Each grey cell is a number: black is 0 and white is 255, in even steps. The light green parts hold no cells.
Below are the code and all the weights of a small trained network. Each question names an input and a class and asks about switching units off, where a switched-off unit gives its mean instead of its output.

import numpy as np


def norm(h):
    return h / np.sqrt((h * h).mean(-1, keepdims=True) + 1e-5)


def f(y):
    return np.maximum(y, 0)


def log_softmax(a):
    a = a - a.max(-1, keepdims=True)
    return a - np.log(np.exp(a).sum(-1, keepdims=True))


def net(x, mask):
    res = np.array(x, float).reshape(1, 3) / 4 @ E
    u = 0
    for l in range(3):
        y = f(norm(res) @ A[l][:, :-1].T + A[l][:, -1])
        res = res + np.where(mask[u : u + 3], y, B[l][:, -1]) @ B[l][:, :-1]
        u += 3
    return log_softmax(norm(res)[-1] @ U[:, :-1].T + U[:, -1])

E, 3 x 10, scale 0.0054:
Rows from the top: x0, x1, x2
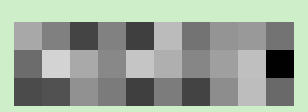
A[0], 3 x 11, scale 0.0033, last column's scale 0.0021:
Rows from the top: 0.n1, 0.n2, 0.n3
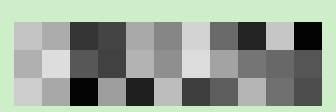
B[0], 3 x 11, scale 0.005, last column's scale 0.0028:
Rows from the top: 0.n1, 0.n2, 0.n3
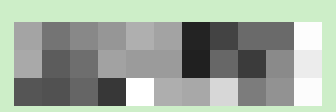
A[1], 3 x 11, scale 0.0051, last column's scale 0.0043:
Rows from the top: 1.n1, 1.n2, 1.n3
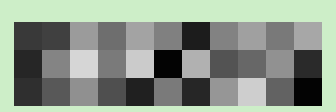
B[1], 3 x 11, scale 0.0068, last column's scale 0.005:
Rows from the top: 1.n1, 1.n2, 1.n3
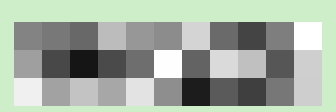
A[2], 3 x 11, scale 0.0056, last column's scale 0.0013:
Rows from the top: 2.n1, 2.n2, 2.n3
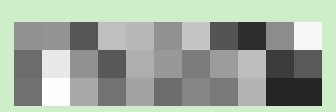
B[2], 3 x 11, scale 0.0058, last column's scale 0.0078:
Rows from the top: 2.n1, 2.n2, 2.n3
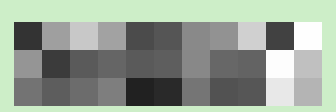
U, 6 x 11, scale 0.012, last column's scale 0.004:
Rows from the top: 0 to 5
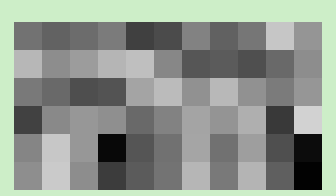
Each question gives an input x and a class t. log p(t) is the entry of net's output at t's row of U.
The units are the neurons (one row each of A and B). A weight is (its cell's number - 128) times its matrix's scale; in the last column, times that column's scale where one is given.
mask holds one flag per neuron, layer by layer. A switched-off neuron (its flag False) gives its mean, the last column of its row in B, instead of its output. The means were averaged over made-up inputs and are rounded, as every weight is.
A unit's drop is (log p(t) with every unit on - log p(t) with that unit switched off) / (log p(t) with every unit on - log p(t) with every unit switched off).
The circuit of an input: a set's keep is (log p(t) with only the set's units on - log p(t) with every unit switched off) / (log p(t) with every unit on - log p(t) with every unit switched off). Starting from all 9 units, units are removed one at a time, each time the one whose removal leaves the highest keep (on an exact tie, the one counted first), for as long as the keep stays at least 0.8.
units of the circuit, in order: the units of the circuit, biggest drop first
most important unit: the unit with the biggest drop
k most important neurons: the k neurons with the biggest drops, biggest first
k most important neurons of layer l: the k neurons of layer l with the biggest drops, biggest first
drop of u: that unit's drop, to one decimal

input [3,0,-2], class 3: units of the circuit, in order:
(2.n1)
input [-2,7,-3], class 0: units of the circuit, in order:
(2.n3, 2.n2)
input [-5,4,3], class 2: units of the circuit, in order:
(1.n2, 2.n1)
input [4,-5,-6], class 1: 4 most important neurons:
(0.n1, 2.n3, 2.n2, 1.n2)
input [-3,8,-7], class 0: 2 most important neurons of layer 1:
(1.n3, 1.n1)
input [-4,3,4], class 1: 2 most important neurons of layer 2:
(2.n2, 2.n1)
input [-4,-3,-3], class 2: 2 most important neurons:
(1.n2, 0.n2)
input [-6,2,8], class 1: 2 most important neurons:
(1.n3, 0.n3)
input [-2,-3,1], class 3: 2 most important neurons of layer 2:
(2.n2, 2.n3)
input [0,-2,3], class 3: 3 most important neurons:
(2.n1, 1.n1, 2.n2)
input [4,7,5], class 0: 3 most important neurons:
(2.n3, 2.n2, 1.n2)
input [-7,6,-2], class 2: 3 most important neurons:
(1.n2, 0.n1, 2.n1)
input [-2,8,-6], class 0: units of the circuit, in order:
(2.n3, 2.n2, 1.n3)
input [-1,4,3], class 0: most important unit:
2.n3
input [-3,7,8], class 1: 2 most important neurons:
(1.n3, 1.n1)
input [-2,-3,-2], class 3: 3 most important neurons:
(0.n1, 2.n1, 1.n3)
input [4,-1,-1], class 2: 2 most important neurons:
(0.n3, 1.n1)
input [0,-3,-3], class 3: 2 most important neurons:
(2.n1, 1.n3)
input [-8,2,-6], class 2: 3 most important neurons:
(1.n2, 1.n3, 1.n1)
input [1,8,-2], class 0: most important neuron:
(2.n3)
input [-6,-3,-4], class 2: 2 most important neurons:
(1.n2, 1.n3)
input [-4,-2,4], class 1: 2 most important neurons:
(1.n3, 0.n3)
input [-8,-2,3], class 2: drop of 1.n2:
1.2
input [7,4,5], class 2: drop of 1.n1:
0.1
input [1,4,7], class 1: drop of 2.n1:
0.0
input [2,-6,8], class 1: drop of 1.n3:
0.9
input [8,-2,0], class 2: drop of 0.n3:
0.3
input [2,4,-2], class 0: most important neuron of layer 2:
(2.n2)
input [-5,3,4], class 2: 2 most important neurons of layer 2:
(2.n1, 2.n2)
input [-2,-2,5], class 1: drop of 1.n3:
1.2
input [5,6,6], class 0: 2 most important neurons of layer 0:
(0.n2, 0.n1)
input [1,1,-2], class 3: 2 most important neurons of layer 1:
(1.n3, 1.n2)
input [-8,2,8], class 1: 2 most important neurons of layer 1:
(1.n3, 1.n1)
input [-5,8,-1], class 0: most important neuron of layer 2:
(2.n3)
